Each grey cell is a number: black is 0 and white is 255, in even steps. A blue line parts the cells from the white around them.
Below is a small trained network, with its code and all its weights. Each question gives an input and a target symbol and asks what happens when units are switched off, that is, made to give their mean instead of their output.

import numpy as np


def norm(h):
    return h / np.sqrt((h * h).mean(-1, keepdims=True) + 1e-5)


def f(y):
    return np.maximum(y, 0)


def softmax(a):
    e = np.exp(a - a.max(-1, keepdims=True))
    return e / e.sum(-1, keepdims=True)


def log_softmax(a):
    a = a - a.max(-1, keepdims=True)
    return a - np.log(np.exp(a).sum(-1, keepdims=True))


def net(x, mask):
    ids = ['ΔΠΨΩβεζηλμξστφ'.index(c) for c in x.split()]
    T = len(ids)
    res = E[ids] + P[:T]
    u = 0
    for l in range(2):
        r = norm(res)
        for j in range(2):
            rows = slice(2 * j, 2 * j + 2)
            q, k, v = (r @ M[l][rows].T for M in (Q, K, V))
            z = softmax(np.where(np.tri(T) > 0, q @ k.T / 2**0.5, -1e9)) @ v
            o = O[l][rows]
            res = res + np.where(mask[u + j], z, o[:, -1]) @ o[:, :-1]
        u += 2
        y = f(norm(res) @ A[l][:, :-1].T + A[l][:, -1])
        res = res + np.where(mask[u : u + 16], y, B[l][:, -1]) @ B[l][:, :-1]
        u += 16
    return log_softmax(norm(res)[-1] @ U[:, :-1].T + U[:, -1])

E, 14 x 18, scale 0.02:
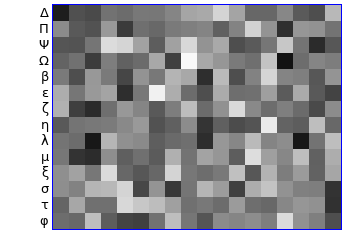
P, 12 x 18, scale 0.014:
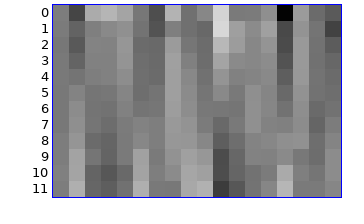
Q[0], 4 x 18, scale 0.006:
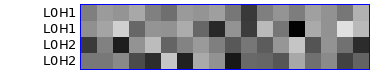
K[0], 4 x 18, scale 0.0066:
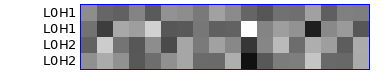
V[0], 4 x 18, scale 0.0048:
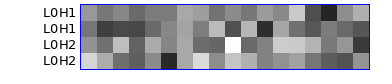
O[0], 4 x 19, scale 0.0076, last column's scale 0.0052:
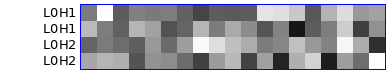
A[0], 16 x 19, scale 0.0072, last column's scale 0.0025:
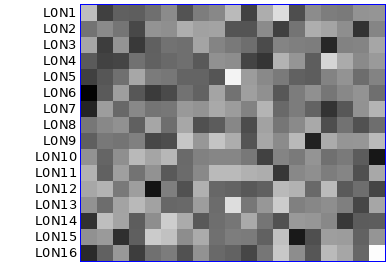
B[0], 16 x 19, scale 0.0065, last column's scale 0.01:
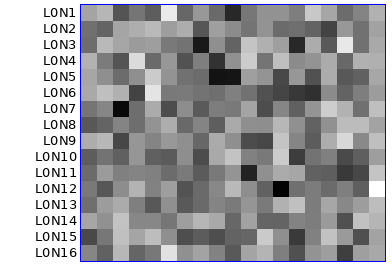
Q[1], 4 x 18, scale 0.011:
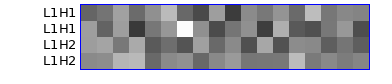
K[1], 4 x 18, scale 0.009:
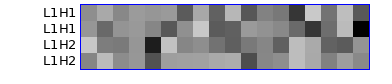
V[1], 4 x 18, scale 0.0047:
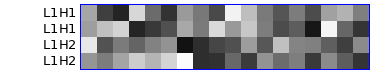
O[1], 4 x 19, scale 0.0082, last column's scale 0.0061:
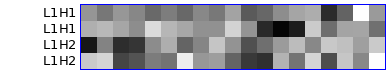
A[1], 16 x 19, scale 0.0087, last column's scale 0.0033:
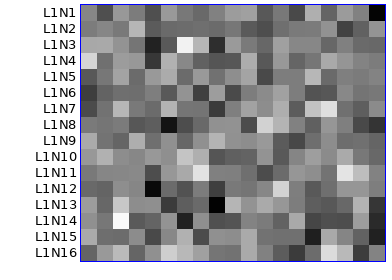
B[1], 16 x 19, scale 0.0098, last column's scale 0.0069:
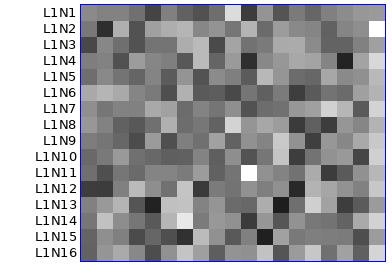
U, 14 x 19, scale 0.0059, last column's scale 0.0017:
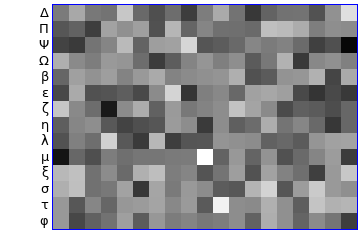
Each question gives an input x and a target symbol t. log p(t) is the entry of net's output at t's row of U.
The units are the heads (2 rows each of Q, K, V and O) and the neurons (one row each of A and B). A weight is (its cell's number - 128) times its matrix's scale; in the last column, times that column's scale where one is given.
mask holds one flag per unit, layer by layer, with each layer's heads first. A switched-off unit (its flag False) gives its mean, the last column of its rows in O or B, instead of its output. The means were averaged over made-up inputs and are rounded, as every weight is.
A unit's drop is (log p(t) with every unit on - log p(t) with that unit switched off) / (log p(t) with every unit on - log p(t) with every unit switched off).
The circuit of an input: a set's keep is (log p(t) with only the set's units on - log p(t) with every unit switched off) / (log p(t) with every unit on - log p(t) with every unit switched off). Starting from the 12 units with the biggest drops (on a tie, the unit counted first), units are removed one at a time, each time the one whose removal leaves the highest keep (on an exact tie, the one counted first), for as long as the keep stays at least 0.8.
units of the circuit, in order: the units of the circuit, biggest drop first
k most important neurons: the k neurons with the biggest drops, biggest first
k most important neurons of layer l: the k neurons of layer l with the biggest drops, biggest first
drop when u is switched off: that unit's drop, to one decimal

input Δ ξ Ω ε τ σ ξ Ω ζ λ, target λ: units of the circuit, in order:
L1H1; L1N12
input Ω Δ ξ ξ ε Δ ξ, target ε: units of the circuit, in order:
L1H2; L0N7; L1N3; L1N11
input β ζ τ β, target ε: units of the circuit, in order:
L0H2; L1H2; L1N4; L1N3
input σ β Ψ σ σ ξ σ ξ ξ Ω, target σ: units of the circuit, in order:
L0N9; L0N12
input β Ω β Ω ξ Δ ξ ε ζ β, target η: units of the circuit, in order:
L1H1; L0N1; L1N15
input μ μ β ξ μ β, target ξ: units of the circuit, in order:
L1N14; L0N7
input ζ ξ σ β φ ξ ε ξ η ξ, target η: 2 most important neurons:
L1N15; L0N12
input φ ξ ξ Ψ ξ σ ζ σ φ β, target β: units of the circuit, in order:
L1H1; L1N16
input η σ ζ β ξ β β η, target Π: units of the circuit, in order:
L0H2; L0N4; L1N4
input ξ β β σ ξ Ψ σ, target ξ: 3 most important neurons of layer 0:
L0N9; L0N7; L0N5
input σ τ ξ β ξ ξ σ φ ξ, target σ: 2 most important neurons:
L1N9; L0N9
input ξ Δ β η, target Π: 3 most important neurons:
L0N4; L1N4; L0N16
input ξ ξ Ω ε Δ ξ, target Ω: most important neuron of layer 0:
L0N12
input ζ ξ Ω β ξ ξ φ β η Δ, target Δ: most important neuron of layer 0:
L0N7
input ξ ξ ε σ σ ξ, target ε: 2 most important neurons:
L0N7; L1N11
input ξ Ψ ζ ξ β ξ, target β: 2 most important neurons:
L1N16; L1N10
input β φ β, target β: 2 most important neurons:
L1N16; L0N3
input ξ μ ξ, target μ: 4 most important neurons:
L0N1; L0N7; L1N8; L0N16
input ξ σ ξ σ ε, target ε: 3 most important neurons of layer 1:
L1N3; L1N11; L1N10
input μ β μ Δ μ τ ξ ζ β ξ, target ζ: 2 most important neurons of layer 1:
L1N8; L1N2
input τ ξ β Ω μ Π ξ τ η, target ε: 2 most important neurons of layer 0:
L0N4; L0N16
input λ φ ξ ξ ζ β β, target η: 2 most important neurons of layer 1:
L1N15; L1N9
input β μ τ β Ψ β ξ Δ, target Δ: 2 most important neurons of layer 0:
L0N6; L0N7
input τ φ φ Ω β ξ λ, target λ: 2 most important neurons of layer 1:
L1N12; L1N6
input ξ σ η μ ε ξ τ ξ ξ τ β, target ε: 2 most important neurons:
L1N4; L1N3
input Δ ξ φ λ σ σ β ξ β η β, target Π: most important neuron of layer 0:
L0N4
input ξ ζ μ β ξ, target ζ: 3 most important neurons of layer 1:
L1N8; L1N2; L1N12
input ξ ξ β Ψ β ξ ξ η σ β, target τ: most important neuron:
L1N11
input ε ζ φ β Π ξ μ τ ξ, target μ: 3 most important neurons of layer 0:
L0N1; L0N7; L0N4
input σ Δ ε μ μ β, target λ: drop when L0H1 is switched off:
0.8
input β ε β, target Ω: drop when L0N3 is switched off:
0.2
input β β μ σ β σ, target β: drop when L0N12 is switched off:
0.1
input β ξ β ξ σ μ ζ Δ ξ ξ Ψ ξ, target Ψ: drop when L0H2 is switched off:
0.0
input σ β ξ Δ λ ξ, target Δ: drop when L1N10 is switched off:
0.1
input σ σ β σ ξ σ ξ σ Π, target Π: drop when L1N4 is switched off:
0.2
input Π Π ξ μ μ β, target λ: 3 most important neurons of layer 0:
L0N3; L0N1; L0N4
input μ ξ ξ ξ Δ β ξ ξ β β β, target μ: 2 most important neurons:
L1N1; L0N12
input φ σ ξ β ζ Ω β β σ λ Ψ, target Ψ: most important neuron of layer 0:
L0N15
